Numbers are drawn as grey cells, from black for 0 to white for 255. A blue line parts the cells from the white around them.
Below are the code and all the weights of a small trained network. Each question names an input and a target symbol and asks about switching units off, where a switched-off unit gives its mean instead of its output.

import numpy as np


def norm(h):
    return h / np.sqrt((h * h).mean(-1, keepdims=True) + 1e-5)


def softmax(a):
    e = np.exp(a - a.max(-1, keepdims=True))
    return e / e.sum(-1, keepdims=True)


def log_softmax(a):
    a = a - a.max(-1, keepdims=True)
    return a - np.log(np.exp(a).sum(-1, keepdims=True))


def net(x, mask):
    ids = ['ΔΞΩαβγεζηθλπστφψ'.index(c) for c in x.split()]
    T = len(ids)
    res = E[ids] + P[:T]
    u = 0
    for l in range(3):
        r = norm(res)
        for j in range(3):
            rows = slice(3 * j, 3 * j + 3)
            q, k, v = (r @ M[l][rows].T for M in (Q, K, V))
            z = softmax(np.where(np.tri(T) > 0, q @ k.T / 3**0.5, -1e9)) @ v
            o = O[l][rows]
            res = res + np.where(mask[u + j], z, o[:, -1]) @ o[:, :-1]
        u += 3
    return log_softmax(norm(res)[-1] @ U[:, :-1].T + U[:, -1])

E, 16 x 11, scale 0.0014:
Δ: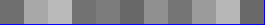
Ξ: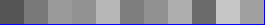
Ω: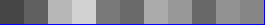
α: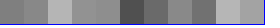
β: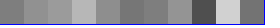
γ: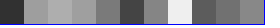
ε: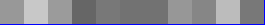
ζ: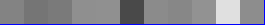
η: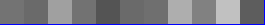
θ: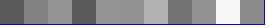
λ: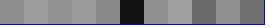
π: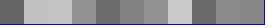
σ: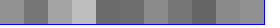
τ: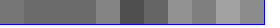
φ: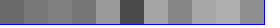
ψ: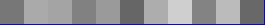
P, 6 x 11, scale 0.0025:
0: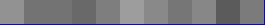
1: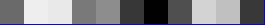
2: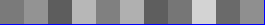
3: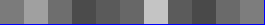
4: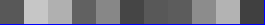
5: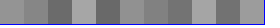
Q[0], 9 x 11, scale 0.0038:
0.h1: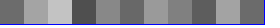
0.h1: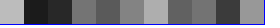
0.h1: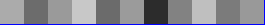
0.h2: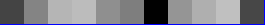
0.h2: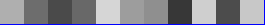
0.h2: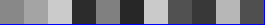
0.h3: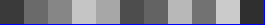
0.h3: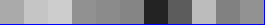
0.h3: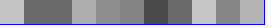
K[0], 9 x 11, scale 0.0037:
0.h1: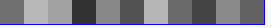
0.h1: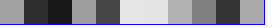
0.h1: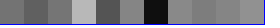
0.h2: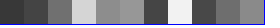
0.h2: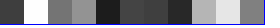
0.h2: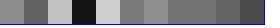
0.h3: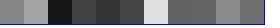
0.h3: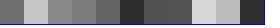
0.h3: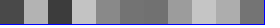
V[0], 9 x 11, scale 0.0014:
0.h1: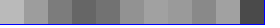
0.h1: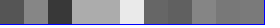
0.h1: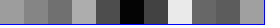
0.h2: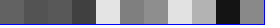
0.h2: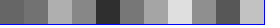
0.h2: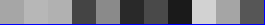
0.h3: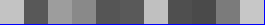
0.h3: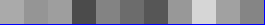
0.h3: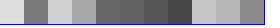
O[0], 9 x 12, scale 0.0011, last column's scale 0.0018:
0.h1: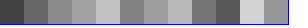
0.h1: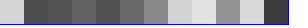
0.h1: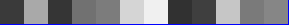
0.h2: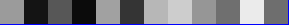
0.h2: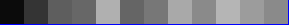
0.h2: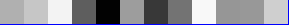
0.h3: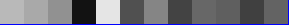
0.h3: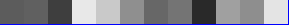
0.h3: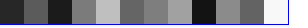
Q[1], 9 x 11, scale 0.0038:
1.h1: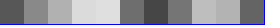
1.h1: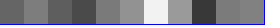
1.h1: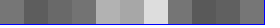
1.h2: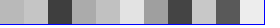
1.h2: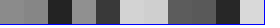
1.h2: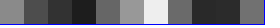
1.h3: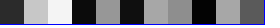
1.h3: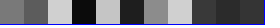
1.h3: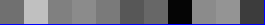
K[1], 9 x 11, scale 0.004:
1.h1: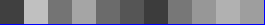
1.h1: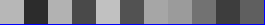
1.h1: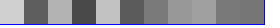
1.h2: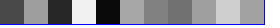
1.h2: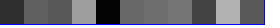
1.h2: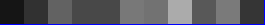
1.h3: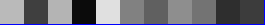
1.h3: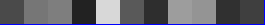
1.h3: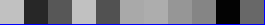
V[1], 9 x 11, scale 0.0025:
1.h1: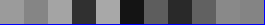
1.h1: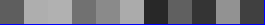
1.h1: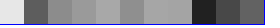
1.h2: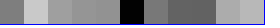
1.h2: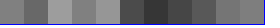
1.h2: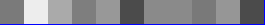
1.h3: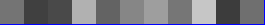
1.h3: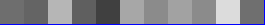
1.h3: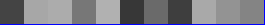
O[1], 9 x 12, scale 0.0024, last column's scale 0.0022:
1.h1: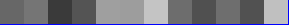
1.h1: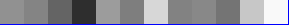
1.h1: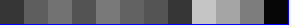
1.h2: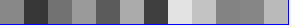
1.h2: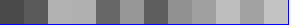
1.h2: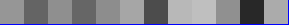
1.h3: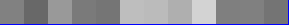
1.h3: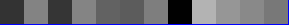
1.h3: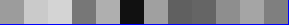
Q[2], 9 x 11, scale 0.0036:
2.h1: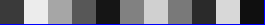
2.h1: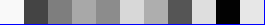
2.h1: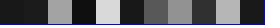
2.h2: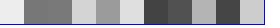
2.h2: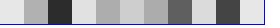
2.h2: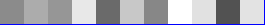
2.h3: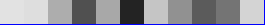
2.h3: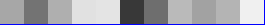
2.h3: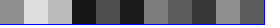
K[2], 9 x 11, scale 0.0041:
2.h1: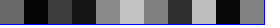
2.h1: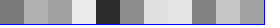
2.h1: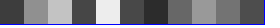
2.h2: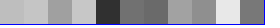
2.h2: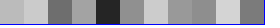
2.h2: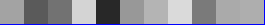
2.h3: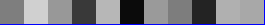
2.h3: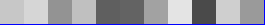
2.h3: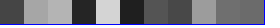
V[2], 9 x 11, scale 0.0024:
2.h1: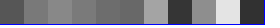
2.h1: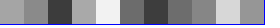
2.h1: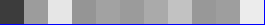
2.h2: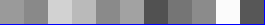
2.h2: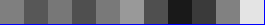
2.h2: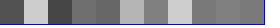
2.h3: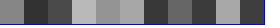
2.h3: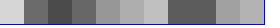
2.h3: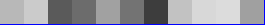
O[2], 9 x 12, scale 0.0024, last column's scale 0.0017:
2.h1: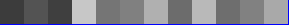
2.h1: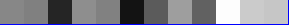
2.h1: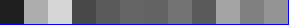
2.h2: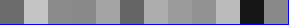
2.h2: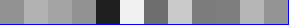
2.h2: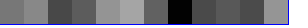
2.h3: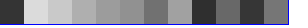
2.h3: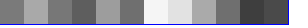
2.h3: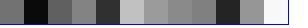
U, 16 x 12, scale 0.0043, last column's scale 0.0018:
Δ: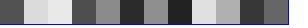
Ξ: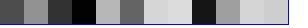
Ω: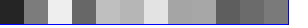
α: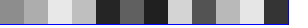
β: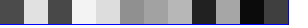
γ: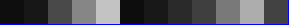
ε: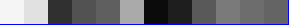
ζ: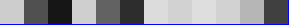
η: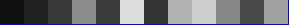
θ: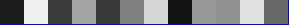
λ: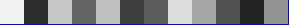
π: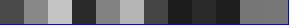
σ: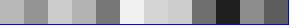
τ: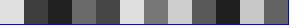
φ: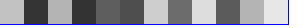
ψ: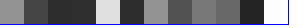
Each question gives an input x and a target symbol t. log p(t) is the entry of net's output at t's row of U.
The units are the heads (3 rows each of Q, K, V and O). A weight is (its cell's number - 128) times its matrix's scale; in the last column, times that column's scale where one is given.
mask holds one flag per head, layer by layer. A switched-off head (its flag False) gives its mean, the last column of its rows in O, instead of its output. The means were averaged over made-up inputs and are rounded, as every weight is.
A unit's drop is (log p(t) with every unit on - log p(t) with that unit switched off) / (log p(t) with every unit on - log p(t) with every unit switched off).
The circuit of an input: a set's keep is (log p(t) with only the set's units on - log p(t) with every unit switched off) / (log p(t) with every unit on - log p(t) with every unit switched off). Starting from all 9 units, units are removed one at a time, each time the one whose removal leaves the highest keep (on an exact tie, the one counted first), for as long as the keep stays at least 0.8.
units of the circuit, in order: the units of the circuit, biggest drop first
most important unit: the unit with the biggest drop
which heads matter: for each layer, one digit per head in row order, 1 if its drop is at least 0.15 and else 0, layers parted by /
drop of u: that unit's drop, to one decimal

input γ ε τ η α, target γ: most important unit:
0.h2
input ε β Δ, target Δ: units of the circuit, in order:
(2.h2; 2.h1; 1.h3)
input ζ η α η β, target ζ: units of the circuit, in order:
(1.h1; 2.h1; 0.h3)
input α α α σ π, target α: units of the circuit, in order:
(1.h3; 1.h1; 2.h2)
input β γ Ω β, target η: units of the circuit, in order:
(1.h1; 0.h1; 1.h3; 1.h2)
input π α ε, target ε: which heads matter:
000 / 110 / 111
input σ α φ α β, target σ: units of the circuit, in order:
(1.h1; 0.h3; 2.h1; 2.h2)
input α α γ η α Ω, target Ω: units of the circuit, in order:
(2.h1; 1.h3; 2.h2)
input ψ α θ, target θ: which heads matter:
010 / 111 / 111
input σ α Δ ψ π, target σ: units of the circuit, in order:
(1.h1; 0.h3; 2.h1)
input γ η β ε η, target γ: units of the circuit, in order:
(0.h2; 2.h2)
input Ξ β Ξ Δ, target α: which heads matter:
010 / 110 / 011
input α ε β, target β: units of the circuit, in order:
(2.h2; 2.h3)
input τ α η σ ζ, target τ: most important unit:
1.h2
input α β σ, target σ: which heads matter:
100 / 111 / 111
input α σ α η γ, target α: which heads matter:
000 / 111 / 010
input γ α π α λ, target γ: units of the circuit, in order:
(2.h2; 2.h3)
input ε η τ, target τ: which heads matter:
101 / 111 / 111
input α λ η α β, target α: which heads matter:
000 / 111 / 010
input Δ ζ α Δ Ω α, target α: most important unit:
2.h1
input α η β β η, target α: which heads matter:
000 / 101 / 010
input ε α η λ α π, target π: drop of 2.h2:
0.5
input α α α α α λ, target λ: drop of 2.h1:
0.3
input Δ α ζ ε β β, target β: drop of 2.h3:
0.1
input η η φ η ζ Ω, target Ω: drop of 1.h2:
0.0
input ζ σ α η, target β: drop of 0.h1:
0.1
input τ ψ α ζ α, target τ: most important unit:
1.h2
